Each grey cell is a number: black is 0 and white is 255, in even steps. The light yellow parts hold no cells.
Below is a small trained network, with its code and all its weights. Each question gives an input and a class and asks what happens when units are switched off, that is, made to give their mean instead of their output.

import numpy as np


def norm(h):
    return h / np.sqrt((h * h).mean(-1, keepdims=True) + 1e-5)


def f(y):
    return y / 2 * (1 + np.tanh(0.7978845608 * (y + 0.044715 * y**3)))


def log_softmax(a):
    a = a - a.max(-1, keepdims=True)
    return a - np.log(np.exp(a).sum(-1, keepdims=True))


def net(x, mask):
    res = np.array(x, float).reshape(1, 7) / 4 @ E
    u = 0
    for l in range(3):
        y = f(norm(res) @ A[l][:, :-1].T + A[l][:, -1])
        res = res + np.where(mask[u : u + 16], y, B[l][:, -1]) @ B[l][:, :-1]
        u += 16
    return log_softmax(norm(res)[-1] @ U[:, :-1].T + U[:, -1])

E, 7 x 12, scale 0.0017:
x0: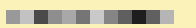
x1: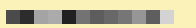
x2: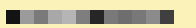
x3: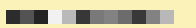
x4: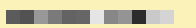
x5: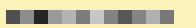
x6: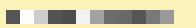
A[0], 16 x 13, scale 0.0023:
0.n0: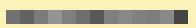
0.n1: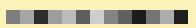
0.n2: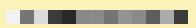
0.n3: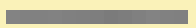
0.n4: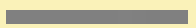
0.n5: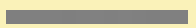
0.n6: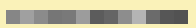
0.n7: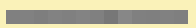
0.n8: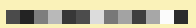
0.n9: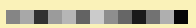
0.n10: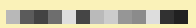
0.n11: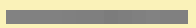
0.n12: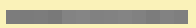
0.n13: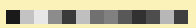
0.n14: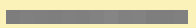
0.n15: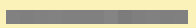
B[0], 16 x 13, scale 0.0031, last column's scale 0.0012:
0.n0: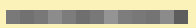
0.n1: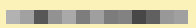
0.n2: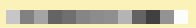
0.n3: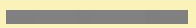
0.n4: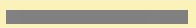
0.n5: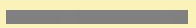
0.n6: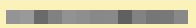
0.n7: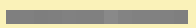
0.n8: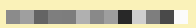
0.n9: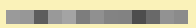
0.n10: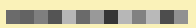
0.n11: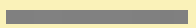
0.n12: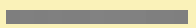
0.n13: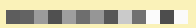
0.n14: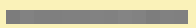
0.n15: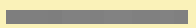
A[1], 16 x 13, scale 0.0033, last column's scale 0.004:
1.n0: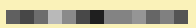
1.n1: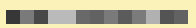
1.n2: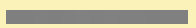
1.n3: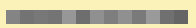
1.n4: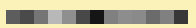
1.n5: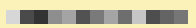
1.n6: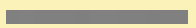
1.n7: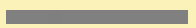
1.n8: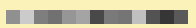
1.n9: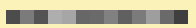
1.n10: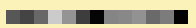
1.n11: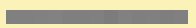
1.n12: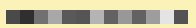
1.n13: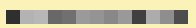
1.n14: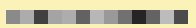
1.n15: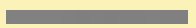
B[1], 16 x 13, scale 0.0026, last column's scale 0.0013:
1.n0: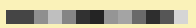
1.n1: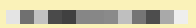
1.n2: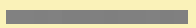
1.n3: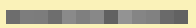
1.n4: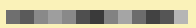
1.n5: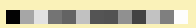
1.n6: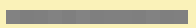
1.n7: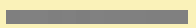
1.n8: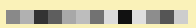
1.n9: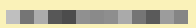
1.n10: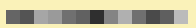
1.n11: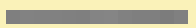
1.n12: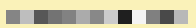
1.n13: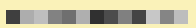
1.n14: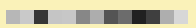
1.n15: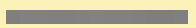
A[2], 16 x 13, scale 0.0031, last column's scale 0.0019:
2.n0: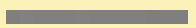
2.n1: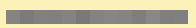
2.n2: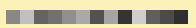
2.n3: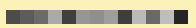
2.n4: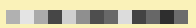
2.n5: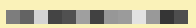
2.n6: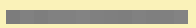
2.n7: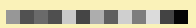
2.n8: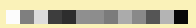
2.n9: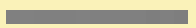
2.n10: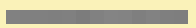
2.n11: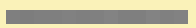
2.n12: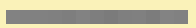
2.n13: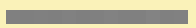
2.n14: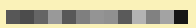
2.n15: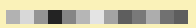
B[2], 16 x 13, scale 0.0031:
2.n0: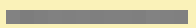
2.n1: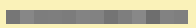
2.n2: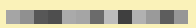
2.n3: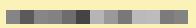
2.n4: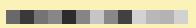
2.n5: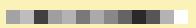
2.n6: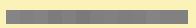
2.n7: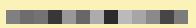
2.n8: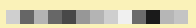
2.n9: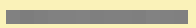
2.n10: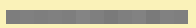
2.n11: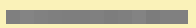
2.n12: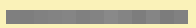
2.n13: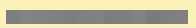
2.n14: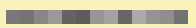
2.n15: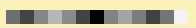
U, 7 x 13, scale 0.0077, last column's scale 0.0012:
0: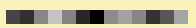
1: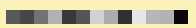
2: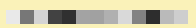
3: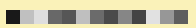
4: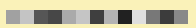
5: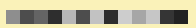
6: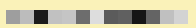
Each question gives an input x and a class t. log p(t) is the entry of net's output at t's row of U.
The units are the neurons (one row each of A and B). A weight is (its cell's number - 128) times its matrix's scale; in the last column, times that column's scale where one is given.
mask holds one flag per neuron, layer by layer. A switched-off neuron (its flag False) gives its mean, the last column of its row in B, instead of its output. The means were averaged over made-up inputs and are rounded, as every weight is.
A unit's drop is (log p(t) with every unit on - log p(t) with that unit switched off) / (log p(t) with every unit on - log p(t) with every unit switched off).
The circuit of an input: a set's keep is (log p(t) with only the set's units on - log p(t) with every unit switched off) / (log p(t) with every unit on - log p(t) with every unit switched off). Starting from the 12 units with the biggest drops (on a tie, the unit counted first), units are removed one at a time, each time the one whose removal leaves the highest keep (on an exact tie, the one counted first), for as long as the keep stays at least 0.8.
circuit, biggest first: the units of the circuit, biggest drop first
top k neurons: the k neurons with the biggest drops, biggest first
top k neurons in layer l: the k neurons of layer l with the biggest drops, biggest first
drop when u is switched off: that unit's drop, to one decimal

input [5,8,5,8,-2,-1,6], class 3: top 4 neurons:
(0.n13, 2.n5, 2.n15, 1.n13)
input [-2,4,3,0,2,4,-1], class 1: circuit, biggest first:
(2.n15)
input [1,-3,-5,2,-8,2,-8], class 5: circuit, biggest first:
(0.n10, 2.n7)
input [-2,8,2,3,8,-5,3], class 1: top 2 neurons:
(1.n12, 0.n8)
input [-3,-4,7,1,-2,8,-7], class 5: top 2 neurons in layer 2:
(2.n7, 2.n15)
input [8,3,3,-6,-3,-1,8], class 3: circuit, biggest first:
(0.n13, 1.n13)
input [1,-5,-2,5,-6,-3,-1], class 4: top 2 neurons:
(1.n8, 0.n13)
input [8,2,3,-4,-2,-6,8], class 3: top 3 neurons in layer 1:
(1.n13, 1.n1, 1.n9)
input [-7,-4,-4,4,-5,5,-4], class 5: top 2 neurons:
(0.n10, 2.n7)
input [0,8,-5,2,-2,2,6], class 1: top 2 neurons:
(1.n1, 1.n5)
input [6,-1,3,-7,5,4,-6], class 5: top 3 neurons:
(0.n10, 2.n7, 2.n5)
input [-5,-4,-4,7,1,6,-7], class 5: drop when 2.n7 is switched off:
0.2
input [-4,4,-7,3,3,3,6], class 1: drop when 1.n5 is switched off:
0.1
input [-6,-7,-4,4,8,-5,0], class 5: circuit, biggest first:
(2.n7)
